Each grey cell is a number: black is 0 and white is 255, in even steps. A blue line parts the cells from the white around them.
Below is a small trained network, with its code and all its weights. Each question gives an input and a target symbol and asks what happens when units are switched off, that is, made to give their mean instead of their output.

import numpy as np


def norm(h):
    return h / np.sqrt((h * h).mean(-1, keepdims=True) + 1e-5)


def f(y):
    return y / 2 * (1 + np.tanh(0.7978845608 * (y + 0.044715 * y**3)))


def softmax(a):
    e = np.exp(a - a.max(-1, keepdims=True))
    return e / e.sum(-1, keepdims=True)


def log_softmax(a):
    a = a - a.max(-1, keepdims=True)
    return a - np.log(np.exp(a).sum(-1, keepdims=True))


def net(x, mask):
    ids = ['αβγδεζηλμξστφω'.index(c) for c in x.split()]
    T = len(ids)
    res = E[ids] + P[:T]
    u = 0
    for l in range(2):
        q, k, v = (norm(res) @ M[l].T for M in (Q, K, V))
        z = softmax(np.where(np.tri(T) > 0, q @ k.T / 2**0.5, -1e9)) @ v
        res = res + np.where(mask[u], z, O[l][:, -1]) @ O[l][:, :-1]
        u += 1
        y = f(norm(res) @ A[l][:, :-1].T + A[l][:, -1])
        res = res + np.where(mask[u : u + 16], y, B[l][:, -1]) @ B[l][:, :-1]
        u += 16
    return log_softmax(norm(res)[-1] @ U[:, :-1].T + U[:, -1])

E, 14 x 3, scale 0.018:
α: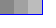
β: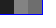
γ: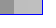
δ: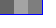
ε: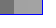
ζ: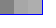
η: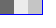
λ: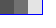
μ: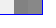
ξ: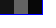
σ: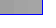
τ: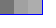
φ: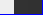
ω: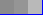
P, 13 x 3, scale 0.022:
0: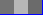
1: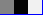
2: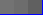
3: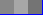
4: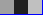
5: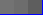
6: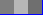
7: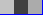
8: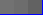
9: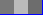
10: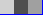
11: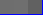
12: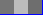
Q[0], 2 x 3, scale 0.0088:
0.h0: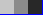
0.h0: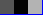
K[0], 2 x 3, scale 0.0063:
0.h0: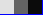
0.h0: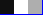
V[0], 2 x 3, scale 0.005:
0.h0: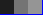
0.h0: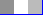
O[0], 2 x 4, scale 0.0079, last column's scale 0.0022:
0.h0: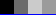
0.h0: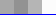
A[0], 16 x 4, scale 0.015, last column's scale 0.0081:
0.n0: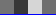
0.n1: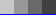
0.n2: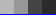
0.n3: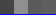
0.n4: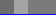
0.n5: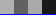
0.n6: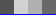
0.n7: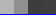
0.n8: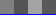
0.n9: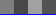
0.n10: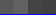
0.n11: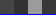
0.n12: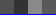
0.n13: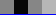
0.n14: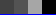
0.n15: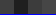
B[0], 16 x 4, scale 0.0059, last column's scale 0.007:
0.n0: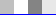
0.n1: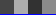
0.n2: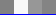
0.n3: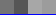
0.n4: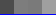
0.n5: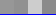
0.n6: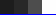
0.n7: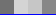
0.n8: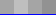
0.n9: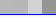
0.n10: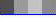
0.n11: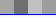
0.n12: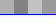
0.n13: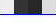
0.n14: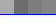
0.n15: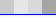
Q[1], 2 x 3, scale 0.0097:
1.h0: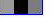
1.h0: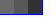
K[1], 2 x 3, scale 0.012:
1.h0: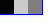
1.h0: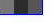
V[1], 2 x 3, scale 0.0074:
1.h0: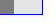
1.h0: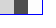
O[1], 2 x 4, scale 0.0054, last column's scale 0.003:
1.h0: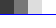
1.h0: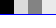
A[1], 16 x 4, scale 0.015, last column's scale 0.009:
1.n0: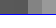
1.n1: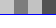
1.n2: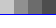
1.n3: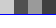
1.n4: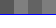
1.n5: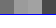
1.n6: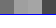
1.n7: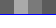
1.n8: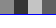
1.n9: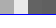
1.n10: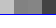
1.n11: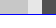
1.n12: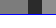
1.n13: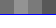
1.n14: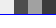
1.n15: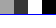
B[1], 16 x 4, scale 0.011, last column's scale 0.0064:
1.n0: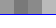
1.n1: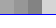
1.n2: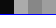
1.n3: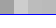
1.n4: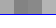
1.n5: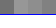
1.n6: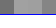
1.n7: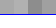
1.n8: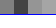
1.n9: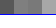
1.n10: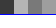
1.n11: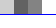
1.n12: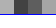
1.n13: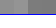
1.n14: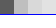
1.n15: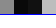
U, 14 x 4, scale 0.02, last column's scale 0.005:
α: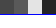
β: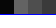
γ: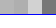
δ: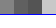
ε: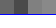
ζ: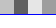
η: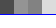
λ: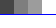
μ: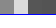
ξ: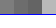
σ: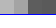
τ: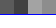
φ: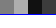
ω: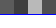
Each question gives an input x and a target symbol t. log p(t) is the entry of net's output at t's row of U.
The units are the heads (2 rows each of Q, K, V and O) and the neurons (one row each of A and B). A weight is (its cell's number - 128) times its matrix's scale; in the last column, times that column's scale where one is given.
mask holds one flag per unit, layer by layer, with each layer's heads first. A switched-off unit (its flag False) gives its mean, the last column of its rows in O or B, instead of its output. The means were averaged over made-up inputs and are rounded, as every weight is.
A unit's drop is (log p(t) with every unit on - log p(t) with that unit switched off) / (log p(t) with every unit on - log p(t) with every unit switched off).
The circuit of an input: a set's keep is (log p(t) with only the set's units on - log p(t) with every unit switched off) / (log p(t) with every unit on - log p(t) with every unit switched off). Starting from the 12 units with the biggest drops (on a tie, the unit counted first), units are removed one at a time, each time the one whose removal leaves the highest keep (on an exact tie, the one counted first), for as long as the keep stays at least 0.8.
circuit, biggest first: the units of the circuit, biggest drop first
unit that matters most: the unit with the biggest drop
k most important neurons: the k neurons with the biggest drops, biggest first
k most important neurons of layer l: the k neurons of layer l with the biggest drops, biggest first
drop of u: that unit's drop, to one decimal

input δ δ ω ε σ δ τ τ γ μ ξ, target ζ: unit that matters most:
1.h0
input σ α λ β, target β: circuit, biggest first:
[1.n14; 0.n0]
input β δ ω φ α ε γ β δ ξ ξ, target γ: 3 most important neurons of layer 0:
[0.n15; 0.n13; 0.n6]
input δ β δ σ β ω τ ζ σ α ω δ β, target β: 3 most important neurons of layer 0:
[0.n13; 0.n0; 0.n6]
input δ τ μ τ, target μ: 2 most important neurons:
[0.n13; 1.n15]
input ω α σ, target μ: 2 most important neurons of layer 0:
[0.n1; 0.n6]
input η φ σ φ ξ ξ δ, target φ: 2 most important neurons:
[1.n14; 1.n12]
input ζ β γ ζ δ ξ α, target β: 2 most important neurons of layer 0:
[0.n13; 0.n6]
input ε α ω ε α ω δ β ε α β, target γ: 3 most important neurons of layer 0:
[0.n0; 0.n13; 0.n6]
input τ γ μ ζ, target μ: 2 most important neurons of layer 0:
[0.n13; 0.n2]
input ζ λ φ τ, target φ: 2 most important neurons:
[0.n13; 1.n11]
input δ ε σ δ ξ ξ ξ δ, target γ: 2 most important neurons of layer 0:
[0.n0; 0.n13]
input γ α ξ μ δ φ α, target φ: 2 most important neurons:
[0.n6; 1.n14]
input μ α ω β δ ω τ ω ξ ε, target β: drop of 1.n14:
0.1
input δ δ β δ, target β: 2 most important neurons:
[0.n13; 1.n11]
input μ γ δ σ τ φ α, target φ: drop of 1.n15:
-0.1
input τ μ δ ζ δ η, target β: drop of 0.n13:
0.4
